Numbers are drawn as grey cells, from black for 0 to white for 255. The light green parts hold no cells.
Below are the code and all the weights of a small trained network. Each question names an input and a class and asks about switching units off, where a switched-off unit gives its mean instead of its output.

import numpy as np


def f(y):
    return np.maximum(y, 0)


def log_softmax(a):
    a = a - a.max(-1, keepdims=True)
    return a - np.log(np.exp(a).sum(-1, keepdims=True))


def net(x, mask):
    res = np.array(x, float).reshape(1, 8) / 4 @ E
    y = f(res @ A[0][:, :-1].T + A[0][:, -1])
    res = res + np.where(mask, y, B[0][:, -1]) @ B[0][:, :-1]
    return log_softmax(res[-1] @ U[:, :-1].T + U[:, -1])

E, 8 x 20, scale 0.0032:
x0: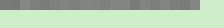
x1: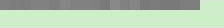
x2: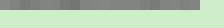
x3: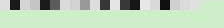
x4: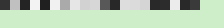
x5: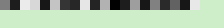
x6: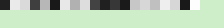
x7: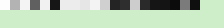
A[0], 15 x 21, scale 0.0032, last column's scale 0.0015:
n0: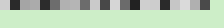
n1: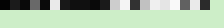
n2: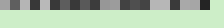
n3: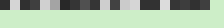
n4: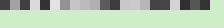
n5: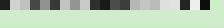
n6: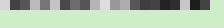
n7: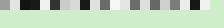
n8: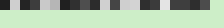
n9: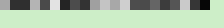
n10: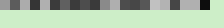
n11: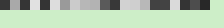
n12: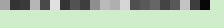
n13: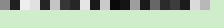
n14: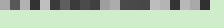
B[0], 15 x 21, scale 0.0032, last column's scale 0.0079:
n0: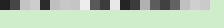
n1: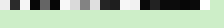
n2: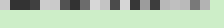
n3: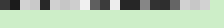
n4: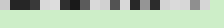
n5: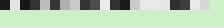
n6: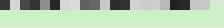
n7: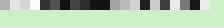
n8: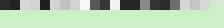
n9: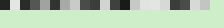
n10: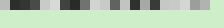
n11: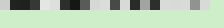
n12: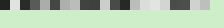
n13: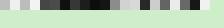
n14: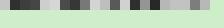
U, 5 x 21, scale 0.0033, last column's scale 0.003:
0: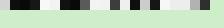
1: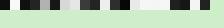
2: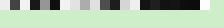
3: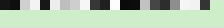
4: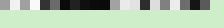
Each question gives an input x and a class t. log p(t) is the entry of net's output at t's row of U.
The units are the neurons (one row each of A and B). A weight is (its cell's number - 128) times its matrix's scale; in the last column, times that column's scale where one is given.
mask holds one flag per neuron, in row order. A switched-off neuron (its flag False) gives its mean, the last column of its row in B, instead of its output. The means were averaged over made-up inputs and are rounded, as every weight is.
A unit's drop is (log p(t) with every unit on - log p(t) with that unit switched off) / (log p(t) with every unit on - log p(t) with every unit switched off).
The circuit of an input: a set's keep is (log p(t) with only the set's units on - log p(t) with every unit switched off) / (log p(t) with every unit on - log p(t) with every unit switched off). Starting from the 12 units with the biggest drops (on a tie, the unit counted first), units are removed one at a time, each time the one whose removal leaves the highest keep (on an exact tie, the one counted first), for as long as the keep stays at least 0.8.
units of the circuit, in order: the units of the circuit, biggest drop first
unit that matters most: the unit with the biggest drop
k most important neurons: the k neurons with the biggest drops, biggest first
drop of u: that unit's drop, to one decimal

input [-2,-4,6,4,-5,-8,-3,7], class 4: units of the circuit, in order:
[n7]
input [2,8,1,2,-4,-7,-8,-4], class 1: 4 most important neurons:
[n9 n12 n6 n13]
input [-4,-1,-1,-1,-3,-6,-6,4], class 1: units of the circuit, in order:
[n6 n9]
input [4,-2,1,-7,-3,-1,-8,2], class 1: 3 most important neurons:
[n6 n9 n12]
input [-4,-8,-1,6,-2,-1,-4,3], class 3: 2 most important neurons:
[n0 n1]
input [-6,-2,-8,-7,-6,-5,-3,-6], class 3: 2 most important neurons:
[n8 n3]
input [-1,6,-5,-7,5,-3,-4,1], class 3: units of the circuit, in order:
[n8 n3]
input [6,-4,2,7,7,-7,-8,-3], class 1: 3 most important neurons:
[n9 n12 n6]
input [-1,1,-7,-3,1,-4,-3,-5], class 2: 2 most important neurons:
[n1 n13]
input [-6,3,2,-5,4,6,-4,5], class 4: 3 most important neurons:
[n13 n1 n0]
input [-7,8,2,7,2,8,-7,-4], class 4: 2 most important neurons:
[n13 n5]
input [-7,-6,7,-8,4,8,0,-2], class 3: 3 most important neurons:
[n8 n3 n7]
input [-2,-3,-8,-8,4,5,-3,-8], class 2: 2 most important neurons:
[n1 n0]
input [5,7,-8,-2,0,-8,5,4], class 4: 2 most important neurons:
[n7 n1]
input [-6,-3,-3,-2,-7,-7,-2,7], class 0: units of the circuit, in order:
[n1]
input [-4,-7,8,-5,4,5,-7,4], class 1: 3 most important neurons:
[n6 n9 n12]
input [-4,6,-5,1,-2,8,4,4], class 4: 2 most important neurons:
[n13 n1]
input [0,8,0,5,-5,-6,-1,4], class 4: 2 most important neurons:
[n7 n1]
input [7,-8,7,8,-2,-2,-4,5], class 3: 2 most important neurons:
[n0 n1]
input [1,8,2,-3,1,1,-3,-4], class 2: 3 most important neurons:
[n1 n5 n0]
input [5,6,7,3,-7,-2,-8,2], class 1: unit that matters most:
n6
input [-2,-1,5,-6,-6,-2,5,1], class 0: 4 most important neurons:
[n2 n14 n10 n0]
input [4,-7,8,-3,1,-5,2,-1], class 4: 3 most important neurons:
[n7 n0 n1]
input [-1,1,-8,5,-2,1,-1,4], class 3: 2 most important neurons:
[n1 n0]
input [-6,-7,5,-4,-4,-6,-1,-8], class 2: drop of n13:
0.1
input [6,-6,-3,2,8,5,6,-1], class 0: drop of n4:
0.3
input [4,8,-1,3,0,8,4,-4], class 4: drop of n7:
-0.1
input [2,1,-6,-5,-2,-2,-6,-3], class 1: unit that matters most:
n9
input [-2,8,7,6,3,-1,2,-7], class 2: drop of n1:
1.1
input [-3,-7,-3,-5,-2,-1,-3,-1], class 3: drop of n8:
0.3
